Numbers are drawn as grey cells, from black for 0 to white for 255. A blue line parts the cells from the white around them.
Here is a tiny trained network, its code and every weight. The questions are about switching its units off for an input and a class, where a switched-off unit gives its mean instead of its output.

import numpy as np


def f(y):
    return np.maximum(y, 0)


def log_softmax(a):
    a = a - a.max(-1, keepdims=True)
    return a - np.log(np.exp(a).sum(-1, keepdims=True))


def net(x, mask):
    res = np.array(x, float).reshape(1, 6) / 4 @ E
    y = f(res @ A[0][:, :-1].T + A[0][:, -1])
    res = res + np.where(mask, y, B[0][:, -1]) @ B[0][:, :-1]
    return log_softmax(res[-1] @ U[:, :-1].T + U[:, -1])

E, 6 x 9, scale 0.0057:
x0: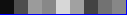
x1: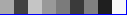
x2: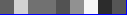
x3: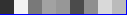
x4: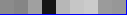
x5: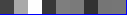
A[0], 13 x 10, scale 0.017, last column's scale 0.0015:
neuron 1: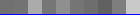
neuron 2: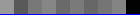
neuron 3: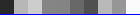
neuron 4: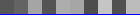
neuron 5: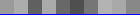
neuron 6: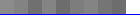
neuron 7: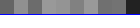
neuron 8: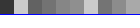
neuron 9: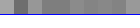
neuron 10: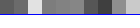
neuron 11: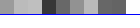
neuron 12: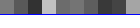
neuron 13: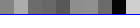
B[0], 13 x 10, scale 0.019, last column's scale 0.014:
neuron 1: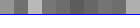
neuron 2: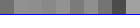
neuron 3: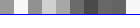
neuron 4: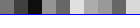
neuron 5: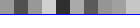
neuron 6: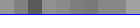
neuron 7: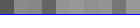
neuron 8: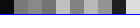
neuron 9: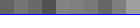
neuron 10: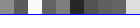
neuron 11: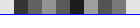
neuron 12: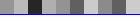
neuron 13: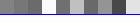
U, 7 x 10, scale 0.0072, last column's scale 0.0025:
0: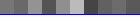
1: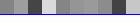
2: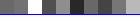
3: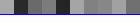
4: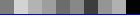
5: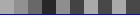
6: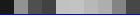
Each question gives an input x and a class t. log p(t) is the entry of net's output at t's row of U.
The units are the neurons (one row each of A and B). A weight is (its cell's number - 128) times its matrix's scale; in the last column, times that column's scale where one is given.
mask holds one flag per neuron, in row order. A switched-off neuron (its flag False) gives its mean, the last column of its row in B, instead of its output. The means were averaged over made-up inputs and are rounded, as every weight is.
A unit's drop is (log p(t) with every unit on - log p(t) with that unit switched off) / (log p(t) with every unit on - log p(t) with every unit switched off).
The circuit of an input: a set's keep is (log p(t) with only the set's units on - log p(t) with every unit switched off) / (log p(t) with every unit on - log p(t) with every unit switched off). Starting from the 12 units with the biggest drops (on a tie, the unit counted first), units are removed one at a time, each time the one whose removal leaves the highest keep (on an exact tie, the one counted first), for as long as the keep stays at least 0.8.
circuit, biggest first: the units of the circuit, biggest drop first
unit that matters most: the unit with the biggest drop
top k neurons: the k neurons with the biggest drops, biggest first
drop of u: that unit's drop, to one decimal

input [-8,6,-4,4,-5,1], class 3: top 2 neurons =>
neuron 5; neuron 3
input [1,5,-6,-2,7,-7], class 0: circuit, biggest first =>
neuron 11; neuron 12; neuron 3
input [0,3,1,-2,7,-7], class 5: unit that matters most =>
neuron 13
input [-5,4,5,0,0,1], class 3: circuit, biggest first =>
neuron 3; neuron 12
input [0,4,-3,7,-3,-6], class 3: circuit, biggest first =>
neuron 5; neuron 8
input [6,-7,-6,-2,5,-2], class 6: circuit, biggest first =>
neuron 11; neuron 13; neuron 5
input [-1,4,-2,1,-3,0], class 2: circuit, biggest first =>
neuron 4; neuron 13
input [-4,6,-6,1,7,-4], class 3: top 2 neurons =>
neuron 3; neuron 10
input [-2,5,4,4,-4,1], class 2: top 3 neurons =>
neuron 4; neuron 13; neuron 12
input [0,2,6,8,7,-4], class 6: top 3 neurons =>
neuron 8; neuron 10; neuron 13
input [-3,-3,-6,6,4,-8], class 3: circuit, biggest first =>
neuron 3; neuron 5
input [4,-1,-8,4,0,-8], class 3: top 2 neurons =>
neuron 3; neuron 8
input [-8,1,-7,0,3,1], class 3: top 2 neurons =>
neuron 3; neuron 10
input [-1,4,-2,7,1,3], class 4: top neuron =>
neuron 3
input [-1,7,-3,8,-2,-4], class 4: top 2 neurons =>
neuron 4; neuron 11
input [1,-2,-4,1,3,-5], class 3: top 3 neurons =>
neuron 3; neuron 8; neuron 12
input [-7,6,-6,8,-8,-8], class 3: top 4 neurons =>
neuron 5; neuron 3; neuron 8; neuron 13
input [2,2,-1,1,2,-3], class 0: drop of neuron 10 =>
0.3
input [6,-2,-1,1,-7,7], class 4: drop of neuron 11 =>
0.3
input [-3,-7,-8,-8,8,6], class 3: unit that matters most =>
neuron 3
